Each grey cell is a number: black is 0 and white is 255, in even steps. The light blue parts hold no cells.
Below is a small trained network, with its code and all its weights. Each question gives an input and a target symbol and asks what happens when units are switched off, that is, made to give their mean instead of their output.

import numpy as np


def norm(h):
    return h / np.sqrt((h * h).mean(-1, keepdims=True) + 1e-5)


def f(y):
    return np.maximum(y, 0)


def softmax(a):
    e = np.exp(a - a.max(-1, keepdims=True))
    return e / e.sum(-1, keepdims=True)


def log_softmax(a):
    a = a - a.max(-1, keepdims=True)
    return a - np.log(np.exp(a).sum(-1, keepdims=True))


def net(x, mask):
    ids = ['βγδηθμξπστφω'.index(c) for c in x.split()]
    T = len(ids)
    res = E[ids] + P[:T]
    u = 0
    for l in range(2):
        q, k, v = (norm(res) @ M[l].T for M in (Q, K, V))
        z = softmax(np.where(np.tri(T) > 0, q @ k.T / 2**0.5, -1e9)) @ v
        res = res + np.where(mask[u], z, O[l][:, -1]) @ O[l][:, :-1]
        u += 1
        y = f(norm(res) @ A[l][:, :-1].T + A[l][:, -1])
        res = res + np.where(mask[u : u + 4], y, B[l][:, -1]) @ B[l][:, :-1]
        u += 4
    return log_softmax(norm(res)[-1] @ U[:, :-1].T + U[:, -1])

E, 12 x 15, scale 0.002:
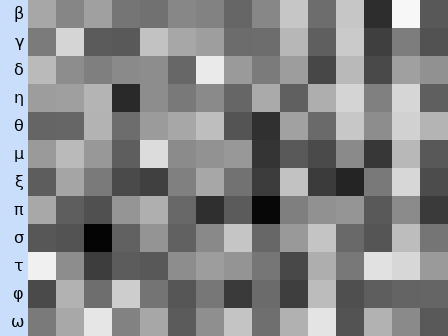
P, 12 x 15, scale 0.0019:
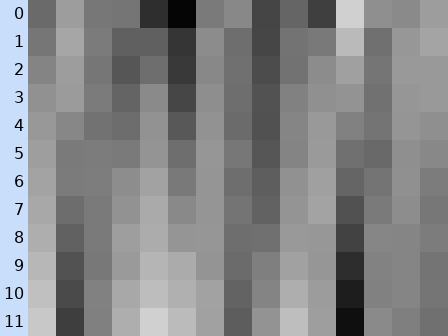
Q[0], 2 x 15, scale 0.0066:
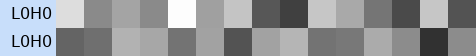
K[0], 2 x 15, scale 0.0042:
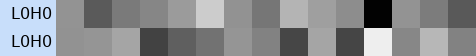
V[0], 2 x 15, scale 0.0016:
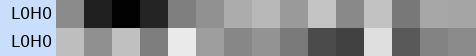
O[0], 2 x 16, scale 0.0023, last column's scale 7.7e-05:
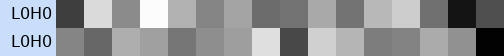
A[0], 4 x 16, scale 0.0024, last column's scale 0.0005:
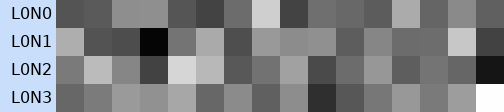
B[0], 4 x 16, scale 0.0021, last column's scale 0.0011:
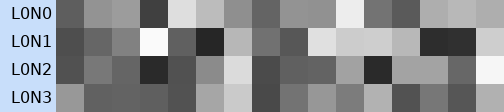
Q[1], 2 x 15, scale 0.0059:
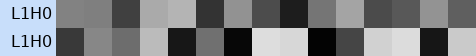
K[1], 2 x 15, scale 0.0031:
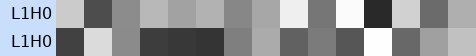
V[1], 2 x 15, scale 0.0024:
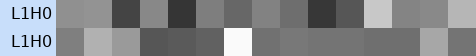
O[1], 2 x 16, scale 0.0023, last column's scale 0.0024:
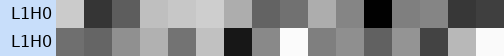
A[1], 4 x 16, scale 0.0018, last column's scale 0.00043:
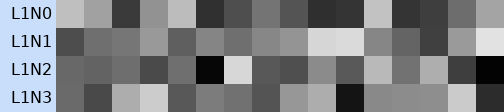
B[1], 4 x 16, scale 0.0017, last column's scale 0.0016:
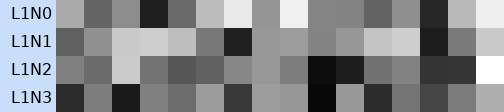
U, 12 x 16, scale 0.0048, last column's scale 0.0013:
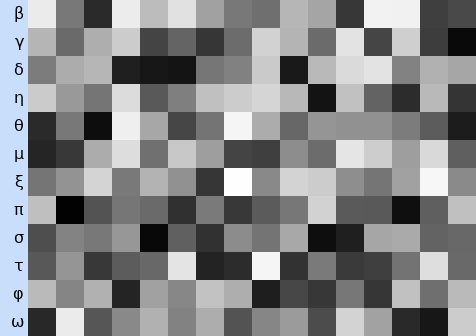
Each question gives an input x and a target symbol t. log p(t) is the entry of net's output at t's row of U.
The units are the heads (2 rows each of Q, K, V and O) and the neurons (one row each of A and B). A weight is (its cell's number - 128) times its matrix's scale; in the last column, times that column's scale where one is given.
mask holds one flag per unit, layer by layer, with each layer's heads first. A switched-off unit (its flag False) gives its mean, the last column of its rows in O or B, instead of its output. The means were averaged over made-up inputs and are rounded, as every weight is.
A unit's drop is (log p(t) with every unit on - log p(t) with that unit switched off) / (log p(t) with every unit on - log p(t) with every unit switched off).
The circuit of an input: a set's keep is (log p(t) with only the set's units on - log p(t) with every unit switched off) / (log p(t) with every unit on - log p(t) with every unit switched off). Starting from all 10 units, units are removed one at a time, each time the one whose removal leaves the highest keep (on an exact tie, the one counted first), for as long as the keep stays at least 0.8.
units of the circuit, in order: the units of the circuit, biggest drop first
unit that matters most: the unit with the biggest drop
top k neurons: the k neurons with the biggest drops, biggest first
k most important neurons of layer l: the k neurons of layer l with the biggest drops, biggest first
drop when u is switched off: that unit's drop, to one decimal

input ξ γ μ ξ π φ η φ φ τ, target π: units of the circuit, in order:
L0H0; L0N1
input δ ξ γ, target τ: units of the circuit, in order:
L1H0
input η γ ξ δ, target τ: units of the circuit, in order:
L1H0; L1N3
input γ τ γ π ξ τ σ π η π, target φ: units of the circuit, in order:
L1H0; L0N1
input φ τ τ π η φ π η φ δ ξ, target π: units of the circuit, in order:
L0H0; L0N1
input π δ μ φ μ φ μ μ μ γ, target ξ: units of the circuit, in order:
L0H0; L1H0; L1N2
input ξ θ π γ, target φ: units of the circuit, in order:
L1H0; L0N2; L1N2
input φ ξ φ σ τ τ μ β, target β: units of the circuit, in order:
L1H0; L0H0
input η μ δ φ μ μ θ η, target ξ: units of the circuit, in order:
L0H0; L1N2
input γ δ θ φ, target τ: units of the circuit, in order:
L0H0; L1H0
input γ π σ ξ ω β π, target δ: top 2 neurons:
L1N0; L0N0
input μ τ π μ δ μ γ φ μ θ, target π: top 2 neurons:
L0N1; L1N3
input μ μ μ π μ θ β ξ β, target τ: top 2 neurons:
L1N3; L0N1
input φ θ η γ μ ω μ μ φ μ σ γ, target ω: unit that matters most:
L1H0
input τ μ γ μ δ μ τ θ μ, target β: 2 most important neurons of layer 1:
L1N2; L1N0
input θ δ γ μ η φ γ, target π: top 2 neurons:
L0N1; L0N2
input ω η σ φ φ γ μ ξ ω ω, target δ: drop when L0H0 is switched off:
0.1
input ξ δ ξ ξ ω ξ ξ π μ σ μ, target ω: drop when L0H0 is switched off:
1.2
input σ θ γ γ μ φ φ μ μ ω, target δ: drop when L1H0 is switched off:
1.1
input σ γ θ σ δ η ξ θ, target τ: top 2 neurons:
L1N3; L0N1
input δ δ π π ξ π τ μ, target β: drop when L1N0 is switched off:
0.0
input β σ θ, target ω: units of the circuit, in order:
L0H0
